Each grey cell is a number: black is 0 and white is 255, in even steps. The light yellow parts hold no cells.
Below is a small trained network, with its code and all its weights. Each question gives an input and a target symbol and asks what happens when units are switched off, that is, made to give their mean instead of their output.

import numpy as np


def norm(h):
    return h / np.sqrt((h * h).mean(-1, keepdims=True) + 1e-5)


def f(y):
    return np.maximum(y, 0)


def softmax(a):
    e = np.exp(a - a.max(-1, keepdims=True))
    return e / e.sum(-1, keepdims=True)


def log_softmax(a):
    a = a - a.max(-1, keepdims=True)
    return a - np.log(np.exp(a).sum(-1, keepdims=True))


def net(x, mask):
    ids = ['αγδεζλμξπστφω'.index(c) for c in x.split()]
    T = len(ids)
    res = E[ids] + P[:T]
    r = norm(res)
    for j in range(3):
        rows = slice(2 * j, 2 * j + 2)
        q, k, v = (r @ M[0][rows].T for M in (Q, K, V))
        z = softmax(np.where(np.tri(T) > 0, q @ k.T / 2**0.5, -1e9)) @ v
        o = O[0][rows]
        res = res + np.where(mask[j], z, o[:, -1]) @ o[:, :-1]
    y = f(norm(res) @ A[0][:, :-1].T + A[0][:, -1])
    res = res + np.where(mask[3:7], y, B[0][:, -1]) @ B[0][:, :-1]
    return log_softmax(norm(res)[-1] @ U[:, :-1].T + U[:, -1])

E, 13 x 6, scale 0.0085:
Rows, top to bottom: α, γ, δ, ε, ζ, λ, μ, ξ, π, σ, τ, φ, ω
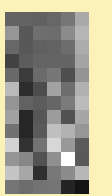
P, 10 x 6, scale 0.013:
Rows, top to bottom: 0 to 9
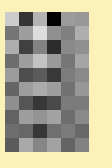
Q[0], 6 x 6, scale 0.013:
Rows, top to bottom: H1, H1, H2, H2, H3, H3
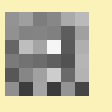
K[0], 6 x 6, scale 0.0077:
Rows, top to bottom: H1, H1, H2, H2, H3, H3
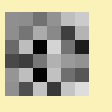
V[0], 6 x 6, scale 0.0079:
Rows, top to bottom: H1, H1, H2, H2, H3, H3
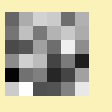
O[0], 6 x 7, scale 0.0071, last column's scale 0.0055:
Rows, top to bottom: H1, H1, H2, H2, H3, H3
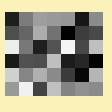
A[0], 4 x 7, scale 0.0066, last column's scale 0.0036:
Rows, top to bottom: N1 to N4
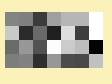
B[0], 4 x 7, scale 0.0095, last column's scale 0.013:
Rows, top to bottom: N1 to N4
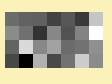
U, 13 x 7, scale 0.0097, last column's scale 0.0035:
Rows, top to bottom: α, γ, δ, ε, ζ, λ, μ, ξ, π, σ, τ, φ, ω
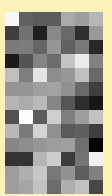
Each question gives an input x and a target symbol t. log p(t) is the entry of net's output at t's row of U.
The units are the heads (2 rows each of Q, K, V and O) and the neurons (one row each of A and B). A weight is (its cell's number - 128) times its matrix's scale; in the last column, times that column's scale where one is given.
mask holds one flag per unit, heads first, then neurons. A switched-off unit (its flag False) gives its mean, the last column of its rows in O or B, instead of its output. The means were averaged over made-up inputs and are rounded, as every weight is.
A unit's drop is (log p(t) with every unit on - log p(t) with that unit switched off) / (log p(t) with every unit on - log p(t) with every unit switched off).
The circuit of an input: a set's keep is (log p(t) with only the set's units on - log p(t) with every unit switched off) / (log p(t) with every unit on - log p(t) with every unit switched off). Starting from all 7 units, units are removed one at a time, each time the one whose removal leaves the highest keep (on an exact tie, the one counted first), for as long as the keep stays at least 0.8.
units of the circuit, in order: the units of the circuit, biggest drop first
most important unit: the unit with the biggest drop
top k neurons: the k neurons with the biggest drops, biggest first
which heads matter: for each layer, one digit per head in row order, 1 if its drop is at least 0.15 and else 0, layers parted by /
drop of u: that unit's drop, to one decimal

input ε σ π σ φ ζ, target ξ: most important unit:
H3
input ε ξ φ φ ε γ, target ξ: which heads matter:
001
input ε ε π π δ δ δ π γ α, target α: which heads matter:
010
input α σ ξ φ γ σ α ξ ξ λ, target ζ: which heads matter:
010
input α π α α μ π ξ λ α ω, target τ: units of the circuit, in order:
H2, N4
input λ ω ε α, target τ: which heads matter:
010
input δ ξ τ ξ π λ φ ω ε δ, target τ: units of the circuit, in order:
H2, H3
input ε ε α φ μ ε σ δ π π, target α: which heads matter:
010
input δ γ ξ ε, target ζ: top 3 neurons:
N1, N2, N3
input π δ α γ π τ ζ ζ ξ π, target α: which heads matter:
011
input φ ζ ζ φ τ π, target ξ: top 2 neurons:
N3, N2
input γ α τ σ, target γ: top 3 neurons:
N1, N3, N4
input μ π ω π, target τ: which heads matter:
000
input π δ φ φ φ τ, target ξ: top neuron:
N3
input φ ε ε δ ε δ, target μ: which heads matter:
101
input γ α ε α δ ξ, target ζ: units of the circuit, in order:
H2, N2
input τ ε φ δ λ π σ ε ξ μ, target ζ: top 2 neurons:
N2, N1
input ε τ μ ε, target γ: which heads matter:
010
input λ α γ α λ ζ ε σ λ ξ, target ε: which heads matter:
011
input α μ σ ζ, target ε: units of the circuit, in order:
H3
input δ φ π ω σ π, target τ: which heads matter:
010
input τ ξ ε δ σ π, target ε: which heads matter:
001
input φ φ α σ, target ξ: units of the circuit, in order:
H3, N3
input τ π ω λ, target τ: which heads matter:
100
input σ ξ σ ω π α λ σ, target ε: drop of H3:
1.1
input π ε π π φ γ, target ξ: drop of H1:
0.1
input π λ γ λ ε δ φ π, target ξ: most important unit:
N3
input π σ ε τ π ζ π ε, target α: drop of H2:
0.6
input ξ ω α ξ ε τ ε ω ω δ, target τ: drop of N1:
0.0
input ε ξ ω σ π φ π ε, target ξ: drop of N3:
0.2
